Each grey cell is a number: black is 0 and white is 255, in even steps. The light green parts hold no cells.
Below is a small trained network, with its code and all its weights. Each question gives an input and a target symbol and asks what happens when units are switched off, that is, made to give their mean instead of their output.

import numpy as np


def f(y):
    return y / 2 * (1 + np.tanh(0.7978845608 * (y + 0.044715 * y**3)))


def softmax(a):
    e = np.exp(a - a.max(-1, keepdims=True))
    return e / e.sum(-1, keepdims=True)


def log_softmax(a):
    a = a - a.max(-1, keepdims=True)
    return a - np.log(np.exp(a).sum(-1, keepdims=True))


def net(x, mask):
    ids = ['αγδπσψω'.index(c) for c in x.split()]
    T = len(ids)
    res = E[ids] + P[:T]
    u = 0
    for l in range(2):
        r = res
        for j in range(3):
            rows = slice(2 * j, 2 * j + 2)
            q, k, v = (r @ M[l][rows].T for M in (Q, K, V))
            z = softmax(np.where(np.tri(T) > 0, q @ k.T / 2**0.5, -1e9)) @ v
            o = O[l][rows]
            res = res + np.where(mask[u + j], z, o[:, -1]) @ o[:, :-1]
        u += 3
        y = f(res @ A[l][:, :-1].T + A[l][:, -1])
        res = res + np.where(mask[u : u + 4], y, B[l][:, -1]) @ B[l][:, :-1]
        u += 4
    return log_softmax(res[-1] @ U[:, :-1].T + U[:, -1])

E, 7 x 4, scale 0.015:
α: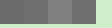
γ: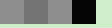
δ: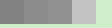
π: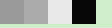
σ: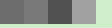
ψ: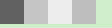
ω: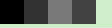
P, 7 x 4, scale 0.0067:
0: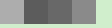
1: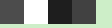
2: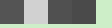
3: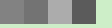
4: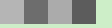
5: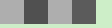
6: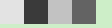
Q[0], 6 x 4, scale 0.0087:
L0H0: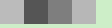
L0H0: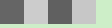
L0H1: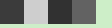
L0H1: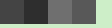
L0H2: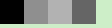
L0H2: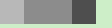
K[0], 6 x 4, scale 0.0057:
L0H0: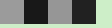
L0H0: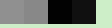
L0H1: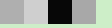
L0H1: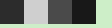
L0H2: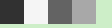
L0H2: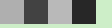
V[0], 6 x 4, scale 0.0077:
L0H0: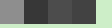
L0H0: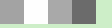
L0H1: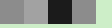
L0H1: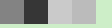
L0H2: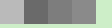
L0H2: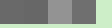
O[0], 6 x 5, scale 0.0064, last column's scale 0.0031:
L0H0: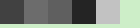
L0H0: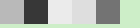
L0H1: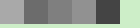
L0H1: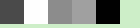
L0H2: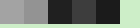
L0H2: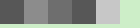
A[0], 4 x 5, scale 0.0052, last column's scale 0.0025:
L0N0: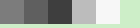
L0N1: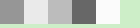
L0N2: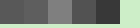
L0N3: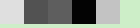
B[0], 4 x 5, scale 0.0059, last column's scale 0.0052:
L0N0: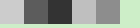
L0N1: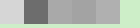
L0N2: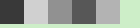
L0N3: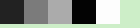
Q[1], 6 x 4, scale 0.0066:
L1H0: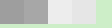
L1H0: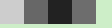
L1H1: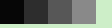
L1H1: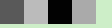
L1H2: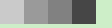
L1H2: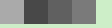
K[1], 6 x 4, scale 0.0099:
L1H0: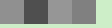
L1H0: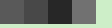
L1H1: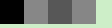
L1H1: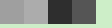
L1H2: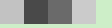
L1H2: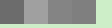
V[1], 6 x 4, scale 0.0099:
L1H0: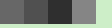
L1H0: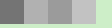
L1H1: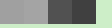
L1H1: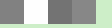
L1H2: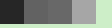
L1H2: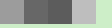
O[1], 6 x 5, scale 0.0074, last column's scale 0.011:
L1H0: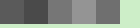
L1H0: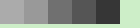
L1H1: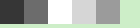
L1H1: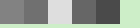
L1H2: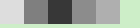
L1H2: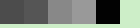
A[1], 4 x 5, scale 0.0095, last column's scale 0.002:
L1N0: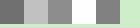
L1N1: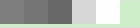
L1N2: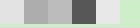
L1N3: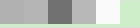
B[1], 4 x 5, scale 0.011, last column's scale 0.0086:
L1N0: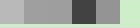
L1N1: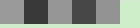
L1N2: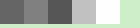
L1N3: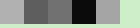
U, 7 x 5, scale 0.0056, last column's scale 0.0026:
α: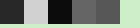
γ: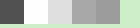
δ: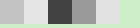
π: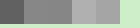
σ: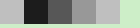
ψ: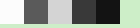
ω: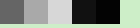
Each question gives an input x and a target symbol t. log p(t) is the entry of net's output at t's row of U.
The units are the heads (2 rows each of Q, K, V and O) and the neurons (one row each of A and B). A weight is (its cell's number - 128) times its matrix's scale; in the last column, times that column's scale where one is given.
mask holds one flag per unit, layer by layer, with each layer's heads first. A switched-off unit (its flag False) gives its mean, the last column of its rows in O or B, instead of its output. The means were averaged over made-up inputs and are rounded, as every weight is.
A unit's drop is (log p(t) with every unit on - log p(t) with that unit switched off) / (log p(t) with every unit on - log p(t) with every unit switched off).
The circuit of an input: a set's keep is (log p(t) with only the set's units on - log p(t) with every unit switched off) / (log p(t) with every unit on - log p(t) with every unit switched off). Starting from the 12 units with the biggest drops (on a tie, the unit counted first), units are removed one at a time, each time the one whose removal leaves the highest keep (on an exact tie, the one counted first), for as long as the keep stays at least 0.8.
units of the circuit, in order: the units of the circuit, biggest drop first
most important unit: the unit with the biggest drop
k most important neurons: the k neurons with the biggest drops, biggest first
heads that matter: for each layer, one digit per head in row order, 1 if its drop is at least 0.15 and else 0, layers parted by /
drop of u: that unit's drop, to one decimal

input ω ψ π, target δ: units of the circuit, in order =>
L1N2, L1H0, L0H0
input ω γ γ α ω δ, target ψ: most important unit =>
L0N3
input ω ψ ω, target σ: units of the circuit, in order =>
L0H0, L1H2
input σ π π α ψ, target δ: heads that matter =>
100 / 110
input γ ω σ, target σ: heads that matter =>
010 / 100
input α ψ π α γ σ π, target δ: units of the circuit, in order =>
L1N2, L1H0
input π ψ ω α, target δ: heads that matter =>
100 / 110
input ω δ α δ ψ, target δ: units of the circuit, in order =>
L1N2, L1H0, L1H1, L0N3
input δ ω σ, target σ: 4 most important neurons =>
L1N1, L0N3, L0N0, L0N2
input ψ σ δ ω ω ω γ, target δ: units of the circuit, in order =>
L1N2, L0H0, L1H1
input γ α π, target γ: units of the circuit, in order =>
L1N2, L1N3, L1H1
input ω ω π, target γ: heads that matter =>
100 / 010
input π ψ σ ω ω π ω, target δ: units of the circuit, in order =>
L1H1, L1H0, L0H0
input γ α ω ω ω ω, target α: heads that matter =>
100 / 010
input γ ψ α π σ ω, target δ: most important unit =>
L0H0
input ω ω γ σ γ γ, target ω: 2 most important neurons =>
L0N3, L1N2
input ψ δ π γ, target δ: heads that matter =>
100 / 110
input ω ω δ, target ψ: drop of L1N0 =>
0.2
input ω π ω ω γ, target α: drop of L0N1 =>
-0.1
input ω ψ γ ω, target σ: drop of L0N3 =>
0.2
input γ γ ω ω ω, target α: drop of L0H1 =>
0.1
